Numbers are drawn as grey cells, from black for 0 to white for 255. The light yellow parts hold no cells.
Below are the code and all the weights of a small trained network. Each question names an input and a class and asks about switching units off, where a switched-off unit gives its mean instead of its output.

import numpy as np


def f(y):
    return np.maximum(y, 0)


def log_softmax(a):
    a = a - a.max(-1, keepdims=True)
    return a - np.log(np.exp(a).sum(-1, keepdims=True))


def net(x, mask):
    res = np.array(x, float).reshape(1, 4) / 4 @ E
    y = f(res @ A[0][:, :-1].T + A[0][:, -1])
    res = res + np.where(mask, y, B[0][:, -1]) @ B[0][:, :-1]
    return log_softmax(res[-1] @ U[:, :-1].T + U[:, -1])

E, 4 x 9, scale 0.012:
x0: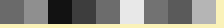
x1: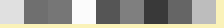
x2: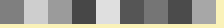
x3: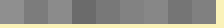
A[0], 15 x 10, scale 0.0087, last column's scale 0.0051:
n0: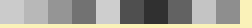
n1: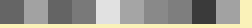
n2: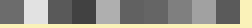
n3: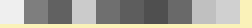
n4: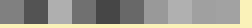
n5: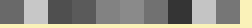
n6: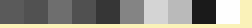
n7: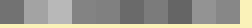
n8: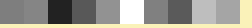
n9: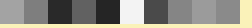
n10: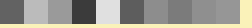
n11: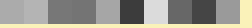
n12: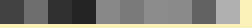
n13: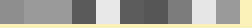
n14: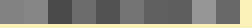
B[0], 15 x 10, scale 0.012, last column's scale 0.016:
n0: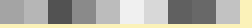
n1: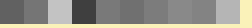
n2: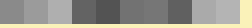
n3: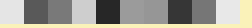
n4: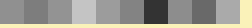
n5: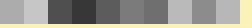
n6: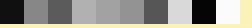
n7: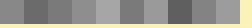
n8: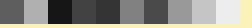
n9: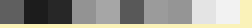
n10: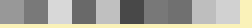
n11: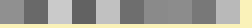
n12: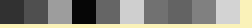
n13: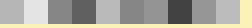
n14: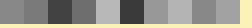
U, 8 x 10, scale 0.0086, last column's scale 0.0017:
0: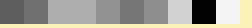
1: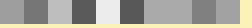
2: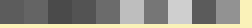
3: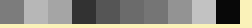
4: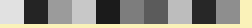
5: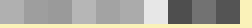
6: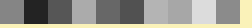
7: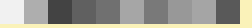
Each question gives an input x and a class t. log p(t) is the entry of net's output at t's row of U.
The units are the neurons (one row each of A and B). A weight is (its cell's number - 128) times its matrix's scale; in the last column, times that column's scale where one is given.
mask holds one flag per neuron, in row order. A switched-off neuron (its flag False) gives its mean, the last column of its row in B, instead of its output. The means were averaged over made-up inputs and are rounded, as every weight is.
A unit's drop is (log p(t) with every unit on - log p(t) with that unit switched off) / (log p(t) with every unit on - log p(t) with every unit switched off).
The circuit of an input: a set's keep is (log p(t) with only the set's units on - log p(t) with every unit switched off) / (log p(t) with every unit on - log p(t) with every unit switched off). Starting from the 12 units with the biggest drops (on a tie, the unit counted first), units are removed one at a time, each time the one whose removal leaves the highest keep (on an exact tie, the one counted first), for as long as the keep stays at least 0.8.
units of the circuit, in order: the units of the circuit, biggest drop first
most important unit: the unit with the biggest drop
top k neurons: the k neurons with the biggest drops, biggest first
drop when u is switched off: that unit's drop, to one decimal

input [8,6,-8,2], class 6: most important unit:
n9
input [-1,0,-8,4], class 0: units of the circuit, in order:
(n6; n8)
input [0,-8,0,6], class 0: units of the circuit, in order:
(n6; n8)
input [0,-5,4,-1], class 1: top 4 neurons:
(n8; n10; n11; n3)
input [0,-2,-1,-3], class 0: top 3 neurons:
(n8; n9; n5)
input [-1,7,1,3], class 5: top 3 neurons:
(n0; n8; n6)
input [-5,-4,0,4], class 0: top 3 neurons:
(n6; n9; n13)
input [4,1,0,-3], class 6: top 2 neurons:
(n6; n9)
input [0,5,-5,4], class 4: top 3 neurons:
(n3; n8; n10)
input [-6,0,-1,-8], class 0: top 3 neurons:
(n3; n8; n9)
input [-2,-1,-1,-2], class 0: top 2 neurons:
(n3; n8)
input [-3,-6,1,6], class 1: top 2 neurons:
(n10; n11)
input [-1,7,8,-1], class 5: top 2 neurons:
(n0; n8)
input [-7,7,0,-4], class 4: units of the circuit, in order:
(n3)
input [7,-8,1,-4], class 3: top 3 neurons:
(n10; n2; n1)
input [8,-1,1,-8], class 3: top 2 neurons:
(n6; n2)
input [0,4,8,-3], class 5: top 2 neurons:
(n0; n8)
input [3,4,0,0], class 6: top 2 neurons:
(n9; n13)
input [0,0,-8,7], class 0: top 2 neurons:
(n6; n8)
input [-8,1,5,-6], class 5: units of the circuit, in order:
(n0)
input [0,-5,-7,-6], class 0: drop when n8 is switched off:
0.4
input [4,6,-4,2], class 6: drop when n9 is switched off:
0.2
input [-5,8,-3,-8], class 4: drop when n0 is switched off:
0.0
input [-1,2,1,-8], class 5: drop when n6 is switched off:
0.1
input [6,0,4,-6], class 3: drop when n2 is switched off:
0.1
